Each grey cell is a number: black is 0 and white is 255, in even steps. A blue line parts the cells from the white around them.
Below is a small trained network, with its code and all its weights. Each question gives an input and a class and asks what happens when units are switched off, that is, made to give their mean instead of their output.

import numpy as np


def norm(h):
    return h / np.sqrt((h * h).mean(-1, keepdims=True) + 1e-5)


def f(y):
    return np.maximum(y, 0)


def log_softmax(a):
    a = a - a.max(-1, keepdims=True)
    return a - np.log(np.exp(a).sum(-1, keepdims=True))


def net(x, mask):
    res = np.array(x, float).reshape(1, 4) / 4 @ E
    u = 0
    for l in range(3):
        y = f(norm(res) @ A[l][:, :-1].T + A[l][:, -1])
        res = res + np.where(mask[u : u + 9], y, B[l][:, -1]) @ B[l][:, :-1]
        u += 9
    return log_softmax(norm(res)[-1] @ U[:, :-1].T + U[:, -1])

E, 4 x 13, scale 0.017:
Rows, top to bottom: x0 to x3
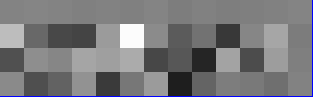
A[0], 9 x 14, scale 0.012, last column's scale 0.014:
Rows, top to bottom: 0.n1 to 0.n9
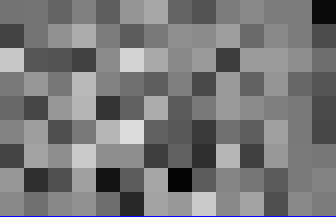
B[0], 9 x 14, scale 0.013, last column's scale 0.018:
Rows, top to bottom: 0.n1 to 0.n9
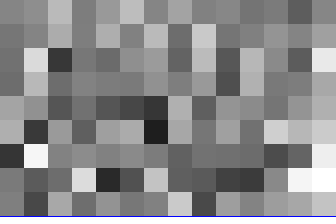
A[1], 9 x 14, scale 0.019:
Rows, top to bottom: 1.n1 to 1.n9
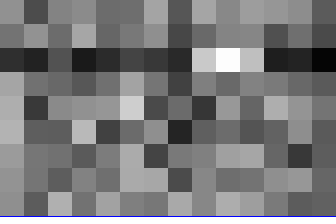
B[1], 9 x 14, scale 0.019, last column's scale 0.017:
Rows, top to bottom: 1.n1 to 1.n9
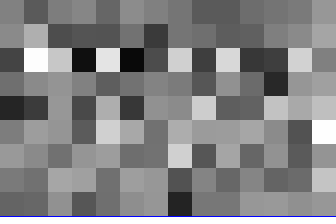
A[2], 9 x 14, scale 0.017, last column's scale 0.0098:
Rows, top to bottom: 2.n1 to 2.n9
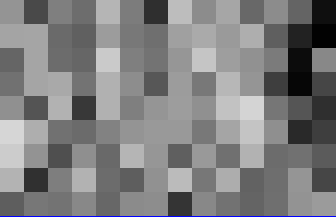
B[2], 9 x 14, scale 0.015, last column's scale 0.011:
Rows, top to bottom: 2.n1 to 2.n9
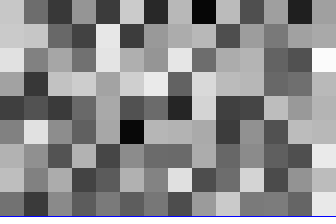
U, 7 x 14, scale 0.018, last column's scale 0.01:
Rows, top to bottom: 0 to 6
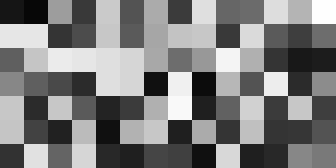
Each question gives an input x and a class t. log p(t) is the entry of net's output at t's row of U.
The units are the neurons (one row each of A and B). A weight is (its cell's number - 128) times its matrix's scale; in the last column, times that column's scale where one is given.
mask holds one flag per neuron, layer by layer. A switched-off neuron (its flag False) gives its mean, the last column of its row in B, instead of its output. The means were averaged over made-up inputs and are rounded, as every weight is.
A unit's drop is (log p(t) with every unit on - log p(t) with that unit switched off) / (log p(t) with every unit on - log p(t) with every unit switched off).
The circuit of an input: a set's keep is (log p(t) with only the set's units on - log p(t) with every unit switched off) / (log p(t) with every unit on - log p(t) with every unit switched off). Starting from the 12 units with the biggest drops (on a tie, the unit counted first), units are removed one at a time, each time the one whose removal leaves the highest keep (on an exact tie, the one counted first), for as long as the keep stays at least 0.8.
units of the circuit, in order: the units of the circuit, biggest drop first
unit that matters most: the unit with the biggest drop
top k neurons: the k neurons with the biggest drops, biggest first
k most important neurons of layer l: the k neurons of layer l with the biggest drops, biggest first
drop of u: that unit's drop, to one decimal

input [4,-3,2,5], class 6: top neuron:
0.n8
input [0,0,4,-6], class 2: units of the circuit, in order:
0.n8, 2.n4
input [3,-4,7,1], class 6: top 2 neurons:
1.n6, 1.n2
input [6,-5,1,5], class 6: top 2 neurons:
0.n6, 0.n7
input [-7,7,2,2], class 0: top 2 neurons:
0.n6, 1.n5
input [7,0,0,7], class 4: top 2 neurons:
0.n8, 0.n7
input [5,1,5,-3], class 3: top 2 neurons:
0.n6, 0.n8
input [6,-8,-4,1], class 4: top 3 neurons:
1.n6, 2.n8, 1.n5
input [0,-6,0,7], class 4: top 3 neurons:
0.n3, 0.n9, 2.n8
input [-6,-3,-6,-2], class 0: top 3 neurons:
0.n8, 1.n9, 2.n5
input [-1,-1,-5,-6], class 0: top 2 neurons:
0.n8, 1.n9
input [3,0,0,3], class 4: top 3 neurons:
0.n8, 0.n7, 0.n3
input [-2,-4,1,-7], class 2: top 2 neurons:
0.n6, 0.n8
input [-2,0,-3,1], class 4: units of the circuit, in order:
0.n9
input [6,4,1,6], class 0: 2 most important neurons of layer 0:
0.n6, 0.n7
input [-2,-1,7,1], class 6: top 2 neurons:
0.n7, 1.n6
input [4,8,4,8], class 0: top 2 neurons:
1.n5, 0.n6
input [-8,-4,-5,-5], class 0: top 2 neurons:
0.n8, 1.n9
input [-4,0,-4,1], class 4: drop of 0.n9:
1.3
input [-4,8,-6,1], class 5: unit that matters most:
1.n6
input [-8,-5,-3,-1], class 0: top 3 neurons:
0.n8, 1.n9, 2.n5
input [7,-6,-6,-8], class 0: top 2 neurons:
0.n8, 1.n9
